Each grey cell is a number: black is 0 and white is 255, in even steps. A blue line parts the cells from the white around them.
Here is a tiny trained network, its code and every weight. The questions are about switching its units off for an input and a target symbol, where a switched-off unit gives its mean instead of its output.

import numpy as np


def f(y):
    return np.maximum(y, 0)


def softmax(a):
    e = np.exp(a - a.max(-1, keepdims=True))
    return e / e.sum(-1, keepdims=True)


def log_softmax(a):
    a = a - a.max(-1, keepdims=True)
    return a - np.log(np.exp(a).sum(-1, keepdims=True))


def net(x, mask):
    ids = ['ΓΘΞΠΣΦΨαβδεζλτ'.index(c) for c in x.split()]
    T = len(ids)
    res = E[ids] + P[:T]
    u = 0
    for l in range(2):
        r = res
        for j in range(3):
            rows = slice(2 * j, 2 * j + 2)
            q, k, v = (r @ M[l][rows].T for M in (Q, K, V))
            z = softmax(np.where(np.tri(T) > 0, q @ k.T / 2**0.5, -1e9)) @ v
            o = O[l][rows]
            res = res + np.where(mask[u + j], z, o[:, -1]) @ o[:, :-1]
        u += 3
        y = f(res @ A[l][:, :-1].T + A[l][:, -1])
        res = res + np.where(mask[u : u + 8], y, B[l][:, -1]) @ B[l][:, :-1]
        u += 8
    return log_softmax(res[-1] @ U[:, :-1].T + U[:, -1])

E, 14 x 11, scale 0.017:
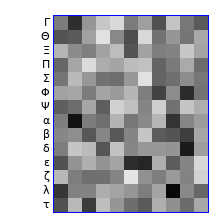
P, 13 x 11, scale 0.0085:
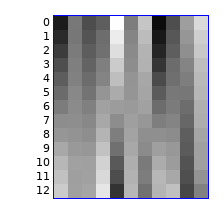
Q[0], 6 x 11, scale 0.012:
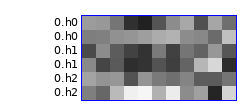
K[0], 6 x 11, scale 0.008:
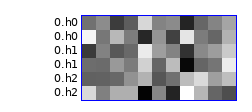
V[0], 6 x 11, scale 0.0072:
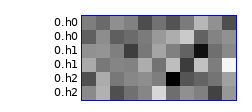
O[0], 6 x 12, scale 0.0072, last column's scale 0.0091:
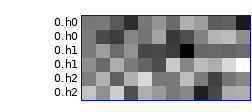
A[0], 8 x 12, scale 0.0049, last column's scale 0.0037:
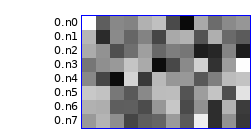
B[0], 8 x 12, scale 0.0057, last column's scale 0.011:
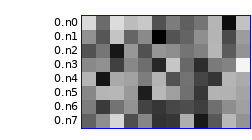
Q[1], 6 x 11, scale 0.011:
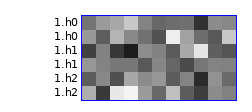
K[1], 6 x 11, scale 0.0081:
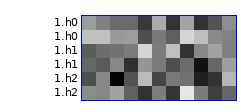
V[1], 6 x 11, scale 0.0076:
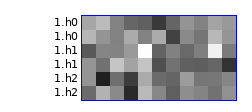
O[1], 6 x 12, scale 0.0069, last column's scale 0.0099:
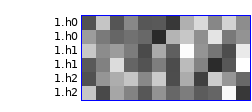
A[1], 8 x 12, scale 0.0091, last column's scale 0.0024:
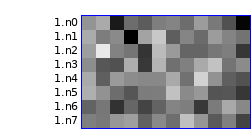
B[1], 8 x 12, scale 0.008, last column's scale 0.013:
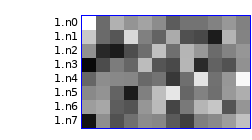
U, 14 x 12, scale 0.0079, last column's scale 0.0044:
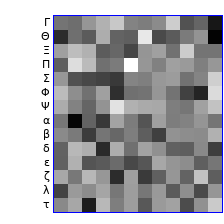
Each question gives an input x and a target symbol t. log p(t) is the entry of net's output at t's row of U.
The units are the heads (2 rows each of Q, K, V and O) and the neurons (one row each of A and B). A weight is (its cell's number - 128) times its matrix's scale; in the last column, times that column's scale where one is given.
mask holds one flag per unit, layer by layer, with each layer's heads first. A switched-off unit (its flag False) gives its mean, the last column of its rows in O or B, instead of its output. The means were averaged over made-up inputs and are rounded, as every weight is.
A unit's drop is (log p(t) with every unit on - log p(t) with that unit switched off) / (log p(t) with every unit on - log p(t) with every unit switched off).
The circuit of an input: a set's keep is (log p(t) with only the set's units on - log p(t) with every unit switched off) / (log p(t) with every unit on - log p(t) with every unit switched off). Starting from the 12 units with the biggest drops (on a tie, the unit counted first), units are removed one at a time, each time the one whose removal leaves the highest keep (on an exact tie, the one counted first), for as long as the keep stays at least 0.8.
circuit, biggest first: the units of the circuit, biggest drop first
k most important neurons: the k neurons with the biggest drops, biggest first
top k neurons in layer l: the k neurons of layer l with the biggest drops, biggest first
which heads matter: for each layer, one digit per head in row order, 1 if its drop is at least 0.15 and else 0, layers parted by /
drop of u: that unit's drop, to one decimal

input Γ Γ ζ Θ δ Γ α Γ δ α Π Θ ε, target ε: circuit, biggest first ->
1.h0
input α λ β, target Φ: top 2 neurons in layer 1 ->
1.n7; 1.n4
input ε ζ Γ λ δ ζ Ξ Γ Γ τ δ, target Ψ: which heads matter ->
010 / 010
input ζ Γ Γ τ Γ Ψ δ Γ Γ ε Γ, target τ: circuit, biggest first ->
0.h2; 1.h0; 0.n3
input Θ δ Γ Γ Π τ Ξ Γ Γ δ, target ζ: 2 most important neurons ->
0.n7; 1.n5
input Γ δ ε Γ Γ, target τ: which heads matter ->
001 / 110
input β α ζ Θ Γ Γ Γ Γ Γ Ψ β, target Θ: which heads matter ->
000 / 011
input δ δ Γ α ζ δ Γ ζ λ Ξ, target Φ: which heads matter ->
010 / 000
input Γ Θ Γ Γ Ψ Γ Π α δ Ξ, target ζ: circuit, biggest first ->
1.h2; 0.h2
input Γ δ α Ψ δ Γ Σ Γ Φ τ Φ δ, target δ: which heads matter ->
000 / 000
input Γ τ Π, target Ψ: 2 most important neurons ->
0.n0; 1.n2
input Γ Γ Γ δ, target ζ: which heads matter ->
010 / 101
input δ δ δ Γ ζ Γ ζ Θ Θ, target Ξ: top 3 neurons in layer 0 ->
0.n0; 0.n1; 0.n3
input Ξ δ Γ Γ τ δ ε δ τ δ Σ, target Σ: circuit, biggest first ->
1.n2
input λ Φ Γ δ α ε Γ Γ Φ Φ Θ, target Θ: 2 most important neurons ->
1.n7; 1.n4
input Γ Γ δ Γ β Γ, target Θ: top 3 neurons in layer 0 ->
0.n3; 0.n4; 0.n1
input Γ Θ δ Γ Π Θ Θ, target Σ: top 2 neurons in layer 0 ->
0.n3; 0.n5
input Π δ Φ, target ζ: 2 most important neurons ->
0.n7; 0.n6
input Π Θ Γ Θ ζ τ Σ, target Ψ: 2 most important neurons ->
1.n4; 1.n2
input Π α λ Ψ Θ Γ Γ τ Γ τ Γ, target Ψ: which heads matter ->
011 / 010
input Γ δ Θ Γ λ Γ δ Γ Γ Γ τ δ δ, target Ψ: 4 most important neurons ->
0.n0; 1.n4; 0.n1; 0.n2
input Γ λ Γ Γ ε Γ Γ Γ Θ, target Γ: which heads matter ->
011 / 101
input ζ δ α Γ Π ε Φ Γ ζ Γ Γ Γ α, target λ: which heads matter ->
010 / 001
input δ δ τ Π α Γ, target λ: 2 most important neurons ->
0.n3; 1.n3
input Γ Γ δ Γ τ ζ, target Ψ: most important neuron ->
1.n1
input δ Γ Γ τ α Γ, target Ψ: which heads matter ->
001 / 011
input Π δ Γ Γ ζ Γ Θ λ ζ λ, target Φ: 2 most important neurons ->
0.n0; 1.n7
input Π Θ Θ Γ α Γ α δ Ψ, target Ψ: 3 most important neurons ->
1.n4; 1.n1; 0.n3
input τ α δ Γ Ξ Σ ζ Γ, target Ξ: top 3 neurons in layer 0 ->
0.n0; 0.n3; 0.n4
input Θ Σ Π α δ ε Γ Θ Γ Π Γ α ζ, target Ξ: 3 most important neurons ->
0.n0; 0.n6; 0.n5
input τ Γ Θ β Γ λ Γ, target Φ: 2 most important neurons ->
1.n7; 0.n3
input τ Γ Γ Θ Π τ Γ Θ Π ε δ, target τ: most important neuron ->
0.n0
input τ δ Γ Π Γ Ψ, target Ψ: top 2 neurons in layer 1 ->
1.n1; 1.n4
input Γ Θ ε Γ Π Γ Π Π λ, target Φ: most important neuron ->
1.n7
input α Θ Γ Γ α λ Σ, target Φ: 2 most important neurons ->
1.n7; 0.n4
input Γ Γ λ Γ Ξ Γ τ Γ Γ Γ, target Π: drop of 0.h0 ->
1.2
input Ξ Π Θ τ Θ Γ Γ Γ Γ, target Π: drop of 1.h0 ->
0.2
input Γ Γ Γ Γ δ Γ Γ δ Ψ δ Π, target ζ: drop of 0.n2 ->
0.0
